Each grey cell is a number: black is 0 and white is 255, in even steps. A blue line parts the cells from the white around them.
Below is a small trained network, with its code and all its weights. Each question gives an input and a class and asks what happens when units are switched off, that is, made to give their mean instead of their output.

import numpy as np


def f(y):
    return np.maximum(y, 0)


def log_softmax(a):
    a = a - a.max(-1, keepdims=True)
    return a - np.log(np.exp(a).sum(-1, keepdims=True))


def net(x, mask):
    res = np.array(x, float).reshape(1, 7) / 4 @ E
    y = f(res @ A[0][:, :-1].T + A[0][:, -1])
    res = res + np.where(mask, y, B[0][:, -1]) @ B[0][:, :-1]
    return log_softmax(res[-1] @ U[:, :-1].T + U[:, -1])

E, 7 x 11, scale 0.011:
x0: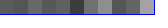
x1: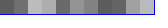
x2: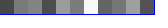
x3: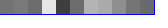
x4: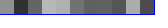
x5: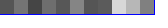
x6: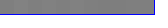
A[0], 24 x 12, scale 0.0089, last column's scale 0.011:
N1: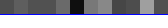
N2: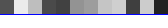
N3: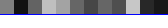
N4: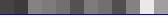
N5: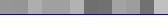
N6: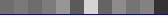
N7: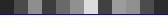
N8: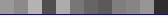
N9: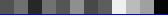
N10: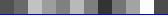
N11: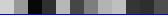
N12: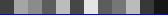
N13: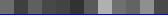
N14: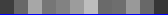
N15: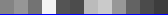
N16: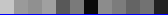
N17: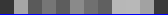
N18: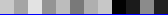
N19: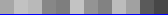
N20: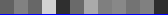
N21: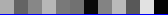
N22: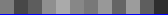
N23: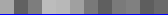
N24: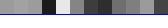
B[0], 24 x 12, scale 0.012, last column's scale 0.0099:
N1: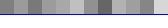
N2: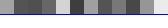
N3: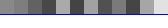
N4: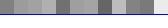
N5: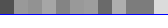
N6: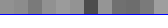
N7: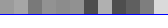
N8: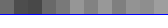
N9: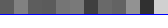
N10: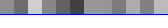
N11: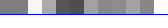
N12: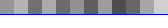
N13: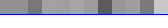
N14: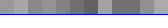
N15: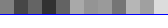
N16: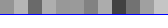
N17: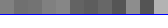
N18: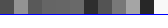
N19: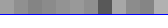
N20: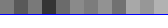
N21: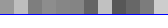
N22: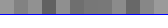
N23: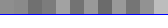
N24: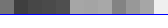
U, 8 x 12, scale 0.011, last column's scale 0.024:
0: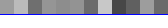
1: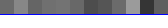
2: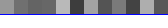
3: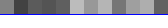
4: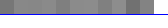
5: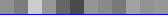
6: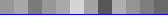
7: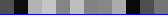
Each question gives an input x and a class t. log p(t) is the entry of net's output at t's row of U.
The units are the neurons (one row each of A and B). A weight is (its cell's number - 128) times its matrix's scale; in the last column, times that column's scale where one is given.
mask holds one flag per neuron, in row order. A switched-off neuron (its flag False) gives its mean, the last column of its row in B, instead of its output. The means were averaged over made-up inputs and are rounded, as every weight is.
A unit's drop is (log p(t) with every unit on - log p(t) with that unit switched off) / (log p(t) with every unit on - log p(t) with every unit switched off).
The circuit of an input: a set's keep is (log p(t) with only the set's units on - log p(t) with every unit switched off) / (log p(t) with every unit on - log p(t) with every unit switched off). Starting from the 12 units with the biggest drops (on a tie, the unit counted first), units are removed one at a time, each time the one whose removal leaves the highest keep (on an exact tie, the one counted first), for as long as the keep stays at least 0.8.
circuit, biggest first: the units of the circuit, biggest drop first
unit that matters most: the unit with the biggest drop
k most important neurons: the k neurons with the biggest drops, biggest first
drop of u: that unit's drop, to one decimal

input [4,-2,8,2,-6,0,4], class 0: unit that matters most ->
N7
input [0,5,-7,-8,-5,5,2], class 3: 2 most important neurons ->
(N24, N8)
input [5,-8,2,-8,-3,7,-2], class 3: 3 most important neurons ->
(N24, N18, N8)
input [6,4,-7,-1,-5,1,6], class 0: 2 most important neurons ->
(N21, N16)
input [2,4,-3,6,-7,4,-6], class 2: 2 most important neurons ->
(N2, N24)
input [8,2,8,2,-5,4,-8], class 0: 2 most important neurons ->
(N7, N12)
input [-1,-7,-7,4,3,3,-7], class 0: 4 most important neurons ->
(N16, N21, N10, N4)
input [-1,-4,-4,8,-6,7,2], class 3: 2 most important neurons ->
(N15, N18)
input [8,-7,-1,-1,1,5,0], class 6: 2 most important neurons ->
(N1, N13)
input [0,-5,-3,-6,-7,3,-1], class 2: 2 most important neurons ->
(N2, N15)
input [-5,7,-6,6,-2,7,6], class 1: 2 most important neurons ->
(N9, N17)
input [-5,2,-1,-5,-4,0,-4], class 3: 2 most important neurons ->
(N24, N4)
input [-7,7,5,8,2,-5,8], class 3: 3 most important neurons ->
(N15, N20, N11)
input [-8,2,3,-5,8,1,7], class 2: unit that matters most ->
N3
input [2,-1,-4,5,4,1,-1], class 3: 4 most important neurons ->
(N15, N2, N20, N11)
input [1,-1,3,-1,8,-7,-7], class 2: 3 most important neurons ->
(N3, N23, N9)
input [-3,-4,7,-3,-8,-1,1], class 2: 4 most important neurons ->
(N2, N21, N16, N19)
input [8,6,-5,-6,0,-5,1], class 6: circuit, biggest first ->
(N4, N1)
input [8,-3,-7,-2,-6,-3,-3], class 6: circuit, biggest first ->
(N1, N13)
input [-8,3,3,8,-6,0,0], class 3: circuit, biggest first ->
(N15)
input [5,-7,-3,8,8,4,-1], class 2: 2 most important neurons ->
(N3, N24)
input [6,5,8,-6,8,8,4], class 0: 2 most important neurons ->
(N7, N12)
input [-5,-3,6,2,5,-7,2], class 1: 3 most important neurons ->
(N18, N16, N21)
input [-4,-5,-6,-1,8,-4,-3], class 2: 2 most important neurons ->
(N3, N23)
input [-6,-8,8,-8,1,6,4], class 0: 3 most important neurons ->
(N12, N7, N15)
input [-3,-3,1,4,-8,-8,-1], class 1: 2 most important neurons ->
(N18, N3)
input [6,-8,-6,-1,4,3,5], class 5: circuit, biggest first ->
(N11)
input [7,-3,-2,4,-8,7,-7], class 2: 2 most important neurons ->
(N2, N18)
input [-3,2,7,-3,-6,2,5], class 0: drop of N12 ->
0.2
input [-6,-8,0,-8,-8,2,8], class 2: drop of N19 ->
0.1
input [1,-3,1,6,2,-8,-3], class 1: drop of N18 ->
1.4
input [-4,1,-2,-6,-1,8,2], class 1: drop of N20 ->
0.0
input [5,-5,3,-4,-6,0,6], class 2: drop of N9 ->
0.1
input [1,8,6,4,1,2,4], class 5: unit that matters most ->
N10
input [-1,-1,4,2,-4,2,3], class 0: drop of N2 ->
-0.1
